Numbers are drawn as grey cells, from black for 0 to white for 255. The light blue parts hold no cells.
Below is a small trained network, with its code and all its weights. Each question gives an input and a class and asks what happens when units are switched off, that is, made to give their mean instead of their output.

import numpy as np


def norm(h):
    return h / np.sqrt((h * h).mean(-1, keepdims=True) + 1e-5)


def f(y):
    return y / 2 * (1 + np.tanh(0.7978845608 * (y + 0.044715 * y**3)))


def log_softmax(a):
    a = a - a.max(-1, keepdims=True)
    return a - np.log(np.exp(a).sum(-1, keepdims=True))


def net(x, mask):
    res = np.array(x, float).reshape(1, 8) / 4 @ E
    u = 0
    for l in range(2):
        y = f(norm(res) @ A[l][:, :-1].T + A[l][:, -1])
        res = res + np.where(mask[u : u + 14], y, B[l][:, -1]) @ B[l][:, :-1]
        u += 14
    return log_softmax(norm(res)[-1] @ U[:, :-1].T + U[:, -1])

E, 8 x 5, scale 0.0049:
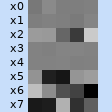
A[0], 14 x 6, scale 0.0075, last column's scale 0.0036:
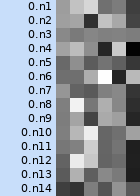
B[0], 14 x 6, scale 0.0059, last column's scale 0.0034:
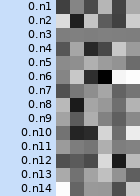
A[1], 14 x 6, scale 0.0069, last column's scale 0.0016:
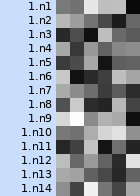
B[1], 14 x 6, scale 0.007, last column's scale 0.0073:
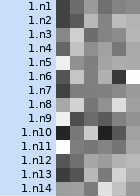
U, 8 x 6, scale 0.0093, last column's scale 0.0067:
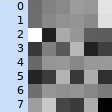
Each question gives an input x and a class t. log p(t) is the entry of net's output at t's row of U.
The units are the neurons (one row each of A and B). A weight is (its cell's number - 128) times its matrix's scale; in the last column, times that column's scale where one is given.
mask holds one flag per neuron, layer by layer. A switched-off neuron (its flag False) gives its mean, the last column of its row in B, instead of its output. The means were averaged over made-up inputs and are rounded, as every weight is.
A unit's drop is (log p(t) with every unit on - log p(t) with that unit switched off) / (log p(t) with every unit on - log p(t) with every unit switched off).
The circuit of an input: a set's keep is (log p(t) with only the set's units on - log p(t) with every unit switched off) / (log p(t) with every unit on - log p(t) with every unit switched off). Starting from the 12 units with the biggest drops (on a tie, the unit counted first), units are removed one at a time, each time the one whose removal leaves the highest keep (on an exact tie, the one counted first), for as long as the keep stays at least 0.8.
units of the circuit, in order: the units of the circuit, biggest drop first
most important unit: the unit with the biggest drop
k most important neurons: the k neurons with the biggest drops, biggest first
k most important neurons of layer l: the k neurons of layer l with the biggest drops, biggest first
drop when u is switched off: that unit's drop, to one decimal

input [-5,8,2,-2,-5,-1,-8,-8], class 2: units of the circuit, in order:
[1.n9 0.n2]
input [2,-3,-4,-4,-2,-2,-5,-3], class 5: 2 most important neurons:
[1.n10 0.n8]
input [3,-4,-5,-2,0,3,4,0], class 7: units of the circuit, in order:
[0.n6]
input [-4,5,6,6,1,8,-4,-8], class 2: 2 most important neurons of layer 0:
[0.n2 0.n6]
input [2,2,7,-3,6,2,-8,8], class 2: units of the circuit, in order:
[1.n11 0.n14]
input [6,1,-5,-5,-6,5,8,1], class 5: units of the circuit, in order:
[1.n13 0.n10 1.n2]
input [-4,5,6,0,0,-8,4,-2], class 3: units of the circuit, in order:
[0.n12 0.n10]
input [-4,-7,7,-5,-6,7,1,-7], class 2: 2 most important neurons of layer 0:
[0.n2 0.n6]
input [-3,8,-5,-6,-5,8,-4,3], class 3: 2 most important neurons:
[0.n14 1.n8]
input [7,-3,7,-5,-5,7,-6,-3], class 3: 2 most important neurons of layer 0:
[0.n6 0.n2]
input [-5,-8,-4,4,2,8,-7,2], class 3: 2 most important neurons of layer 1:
[1.n6 1.n13]
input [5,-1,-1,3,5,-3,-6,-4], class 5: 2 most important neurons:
[1.n10 1.n6]
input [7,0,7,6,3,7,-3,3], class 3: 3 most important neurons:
[1.n6 0.n6 0.n14]
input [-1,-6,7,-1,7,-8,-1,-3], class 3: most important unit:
0.n12
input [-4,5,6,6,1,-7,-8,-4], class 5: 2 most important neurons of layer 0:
[0.n6 0.n8]
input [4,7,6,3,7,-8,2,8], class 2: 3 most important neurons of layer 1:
[1.n11 1.n6 1.n5]
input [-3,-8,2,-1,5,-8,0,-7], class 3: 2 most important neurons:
[0.n12 0.n1]
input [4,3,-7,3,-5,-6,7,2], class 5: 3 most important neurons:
[0.n6 1.n13 1.n6]
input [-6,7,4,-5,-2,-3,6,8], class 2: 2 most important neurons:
[1.n11 1.n5]
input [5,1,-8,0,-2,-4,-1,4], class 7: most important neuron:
[0.n6]
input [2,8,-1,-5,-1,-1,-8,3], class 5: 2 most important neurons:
[1.n10 1.n6]
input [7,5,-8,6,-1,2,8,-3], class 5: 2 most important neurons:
[1.n13 1.n2]
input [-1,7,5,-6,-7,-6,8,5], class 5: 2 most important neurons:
[1.n6 0.n6]
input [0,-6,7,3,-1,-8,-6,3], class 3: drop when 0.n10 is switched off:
0.5
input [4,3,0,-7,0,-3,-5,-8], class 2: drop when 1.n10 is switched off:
0.0
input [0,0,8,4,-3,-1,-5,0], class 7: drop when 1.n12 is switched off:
0.2
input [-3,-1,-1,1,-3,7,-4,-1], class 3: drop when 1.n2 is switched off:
0.1
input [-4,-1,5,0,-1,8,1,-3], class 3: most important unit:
1.n6
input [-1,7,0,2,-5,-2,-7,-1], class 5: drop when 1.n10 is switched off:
0.2
